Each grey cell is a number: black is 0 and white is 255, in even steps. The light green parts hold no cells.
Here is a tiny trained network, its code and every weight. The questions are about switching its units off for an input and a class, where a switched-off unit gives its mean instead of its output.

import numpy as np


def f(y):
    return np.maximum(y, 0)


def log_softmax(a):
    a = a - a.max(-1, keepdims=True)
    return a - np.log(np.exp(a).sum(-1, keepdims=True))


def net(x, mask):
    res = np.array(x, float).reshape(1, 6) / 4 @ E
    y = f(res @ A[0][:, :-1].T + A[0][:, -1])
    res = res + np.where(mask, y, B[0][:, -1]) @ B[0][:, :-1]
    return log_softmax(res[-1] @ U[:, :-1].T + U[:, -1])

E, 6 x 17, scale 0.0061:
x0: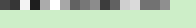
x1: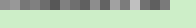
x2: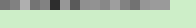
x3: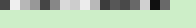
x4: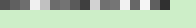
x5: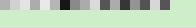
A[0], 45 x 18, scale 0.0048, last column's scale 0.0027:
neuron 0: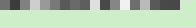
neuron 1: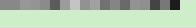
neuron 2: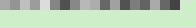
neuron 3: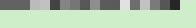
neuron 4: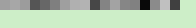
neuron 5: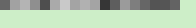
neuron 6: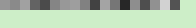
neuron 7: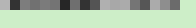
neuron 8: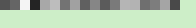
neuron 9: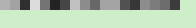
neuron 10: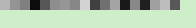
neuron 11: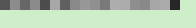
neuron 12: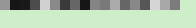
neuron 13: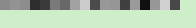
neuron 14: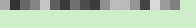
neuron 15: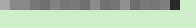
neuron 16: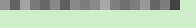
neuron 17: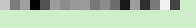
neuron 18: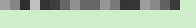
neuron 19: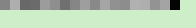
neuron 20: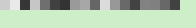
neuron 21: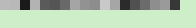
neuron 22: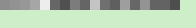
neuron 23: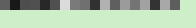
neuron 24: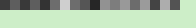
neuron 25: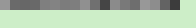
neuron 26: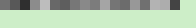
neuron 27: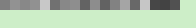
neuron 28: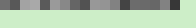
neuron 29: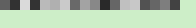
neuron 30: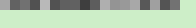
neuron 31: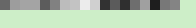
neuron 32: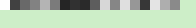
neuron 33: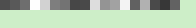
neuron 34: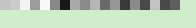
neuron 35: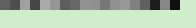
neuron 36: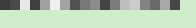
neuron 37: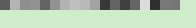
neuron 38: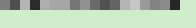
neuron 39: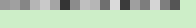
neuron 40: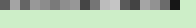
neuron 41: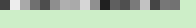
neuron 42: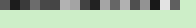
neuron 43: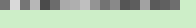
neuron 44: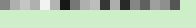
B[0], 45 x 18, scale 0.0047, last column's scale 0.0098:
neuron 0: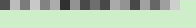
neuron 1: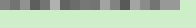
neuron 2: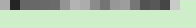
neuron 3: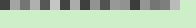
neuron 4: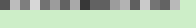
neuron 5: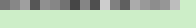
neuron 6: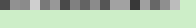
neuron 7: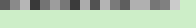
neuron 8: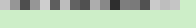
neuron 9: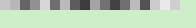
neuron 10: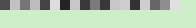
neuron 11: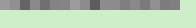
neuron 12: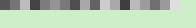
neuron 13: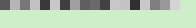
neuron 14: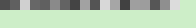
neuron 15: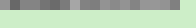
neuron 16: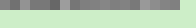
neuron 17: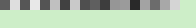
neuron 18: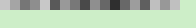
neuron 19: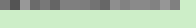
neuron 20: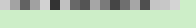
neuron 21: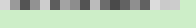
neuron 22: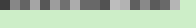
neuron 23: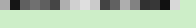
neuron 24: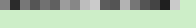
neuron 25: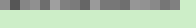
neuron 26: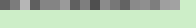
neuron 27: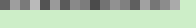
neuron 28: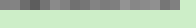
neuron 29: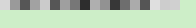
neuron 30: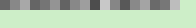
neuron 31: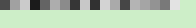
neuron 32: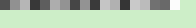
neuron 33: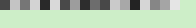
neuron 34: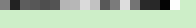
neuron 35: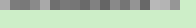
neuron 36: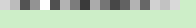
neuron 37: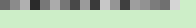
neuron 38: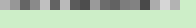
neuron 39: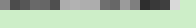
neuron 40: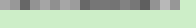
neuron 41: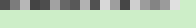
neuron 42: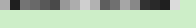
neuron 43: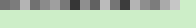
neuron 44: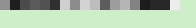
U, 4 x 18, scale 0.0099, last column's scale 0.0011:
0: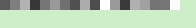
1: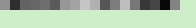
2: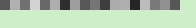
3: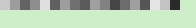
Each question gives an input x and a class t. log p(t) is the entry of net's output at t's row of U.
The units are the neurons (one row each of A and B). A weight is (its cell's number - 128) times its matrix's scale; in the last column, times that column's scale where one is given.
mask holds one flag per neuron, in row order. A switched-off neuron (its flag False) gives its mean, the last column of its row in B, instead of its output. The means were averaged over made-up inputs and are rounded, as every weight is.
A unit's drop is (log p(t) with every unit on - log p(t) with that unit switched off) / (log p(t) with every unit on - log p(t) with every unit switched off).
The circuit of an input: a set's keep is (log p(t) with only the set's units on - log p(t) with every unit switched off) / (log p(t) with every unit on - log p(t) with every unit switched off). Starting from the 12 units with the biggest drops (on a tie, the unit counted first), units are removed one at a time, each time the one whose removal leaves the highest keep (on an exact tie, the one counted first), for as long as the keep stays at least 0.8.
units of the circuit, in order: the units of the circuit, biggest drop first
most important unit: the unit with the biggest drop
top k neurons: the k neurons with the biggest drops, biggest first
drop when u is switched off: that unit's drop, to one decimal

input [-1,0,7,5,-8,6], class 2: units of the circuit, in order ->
neuron 10
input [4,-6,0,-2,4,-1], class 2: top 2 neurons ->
neuron 33; neuron 20
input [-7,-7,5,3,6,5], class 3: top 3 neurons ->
neuron 9; neuron 20; neuron 10
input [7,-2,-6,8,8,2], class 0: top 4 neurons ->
neuron 31; neuron 41; neuron 37; neuron 5
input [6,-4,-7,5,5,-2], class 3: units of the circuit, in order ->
neuron 36; neuron 29
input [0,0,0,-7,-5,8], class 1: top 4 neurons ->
neuron 34; neuron 44; neuron 39; neuron 2
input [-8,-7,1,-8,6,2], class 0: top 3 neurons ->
neuron 32; neuron 14; neuron 12
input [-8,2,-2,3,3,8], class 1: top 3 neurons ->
neuron 34; neuron 44; neuron 39
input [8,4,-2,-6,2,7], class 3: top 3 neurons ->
neuron 36; neuron 29; neuron 8
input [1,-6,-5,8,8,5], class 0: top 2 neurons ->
neuron 31; neuron 37
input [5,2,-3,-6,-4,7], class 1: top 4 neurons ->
neuron 34; neuron 44; neuron 39; neuron 31
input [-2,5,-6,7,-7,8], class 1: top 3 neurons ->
neuron 34; neuron 44; neuron 39
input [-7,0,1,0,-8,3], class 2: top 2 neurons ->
neuron 10; neuron 13
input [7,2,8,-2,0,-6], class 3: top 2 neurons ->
neuron 36; neuron 29
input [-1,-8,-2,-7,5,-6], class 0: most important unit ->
neuron 32
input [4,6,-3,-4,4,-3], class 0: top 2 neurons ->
neuron 10; neuron 17
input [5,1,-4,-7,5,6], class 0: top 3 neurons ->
neuron 32; neuron 12; neuron 14
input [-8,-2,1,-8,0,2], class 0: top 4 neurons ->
neuron 32; neuron 14; neuron 12; neuron 7
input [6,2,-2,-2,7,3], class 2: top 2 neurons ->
neuron 33; neuron 0
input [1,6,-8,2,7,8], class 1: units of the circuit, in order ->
neuron 44
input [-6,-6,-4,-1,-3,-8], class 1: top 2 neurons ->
neuron 42; neuron 23
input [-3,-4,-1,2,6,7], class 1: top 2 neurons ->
neuron 34; neuron 44
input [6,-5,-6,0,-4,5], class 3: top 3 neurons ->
neuron 36; neuron 29; neuron 8
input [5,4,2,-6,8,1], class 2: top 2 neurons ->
neuron 33; neuron 0
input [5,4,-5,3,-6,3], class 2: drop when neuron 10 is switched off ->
0.1
